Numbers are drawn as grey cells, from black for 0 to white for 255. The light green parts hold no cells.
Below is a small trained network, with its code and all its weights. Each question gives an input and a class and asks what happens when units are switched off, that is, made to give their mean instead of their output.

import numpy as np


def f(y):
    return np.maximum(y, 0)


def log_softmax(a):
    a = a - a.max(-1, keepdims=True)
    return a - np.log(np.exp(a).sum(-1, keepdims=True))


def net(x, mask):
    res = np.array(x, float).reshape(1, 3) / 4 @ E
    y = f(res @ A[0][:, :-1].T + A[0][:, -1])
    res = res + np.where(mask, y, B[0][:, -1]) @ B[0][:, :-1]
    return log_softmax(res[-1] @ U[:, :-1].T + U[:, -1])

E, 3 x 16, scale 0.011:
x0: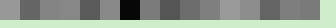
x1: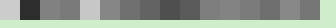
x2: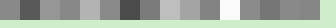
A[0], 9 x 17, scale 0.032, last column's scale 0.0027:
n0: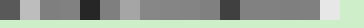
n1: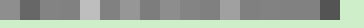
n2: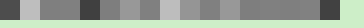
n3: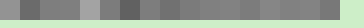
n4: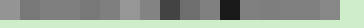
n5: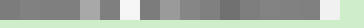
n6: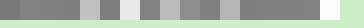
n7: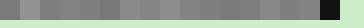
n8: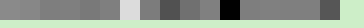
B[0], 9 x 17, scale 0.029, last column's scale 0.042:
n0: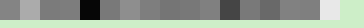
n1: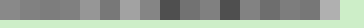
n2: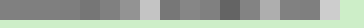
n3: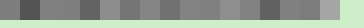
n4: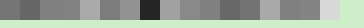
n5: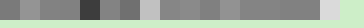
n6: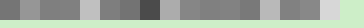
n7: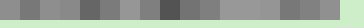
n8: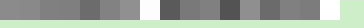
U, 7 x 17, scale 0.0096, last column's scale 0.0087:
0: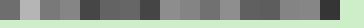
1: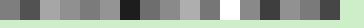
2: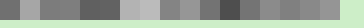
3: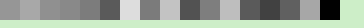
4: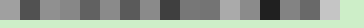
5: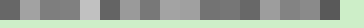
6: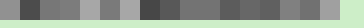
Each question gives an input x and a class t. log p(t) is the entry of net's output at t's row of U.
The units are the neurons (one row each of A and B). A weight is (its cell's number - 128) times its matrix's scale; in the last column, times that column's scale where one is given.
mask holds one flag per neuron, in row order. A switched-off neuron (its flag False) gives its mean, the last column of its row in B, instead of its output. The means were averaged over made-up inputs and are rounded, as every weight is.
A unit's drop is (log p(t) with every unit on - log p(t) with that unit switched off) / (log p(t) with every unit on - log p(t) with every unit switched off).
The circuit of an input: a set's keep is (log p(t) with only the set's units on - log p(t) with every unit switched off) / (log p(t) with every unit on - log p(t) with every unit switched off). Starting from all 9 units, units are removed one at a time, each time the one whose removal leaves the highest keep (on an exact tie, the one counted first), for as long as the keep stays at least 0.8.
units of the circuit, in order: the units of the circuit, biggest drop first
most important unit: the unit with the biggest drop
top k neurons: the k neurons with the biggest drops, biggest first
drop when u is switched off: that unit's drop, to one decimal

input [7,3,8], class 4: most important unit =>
n4
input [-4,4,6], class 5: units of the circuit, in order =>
n6; n8
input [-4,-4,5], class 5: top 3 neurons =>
n6; n8; n0
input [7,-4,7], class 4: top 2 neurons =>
n6; n4
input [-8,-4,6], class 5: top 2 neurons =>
n6; n8
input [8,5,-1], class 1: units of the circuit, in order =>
n8; n0; n3
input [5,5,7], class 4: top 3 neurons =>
n4; n6; n3
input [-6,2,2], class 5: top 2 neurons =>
n6; n0
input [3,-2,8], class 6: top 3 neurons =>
n8; n5; n0
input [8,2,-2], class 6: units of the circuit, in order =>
n5; n8
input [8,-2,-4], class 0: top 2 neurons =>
n8; n2
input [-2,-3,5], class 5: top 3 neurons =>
n8; n0; n6
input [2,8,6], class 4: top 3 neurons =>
n4; n3; n6
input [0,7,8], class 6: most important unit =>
n1
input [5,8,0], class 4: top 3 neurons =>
n6; n3; n4
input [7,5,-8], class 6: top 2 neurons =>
n4; n5
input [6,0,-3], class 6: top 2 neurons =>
n8; n5
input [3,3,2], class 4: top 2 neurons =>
n4; n6
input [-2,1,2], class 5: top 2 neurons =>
n8; n0
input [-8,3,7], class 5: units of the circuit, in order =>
n6
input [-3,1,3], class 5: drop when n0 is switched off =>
0.2
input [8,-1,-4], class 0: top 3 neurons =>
n8; n2; n1
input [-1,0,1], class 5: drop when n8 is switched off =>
0.5
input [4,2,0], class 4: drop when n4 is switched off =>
0.3
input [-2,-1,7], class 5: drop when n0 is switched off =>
0.0
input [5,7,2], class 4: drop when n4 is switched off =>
0.2
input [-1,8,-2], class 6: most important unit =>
n0
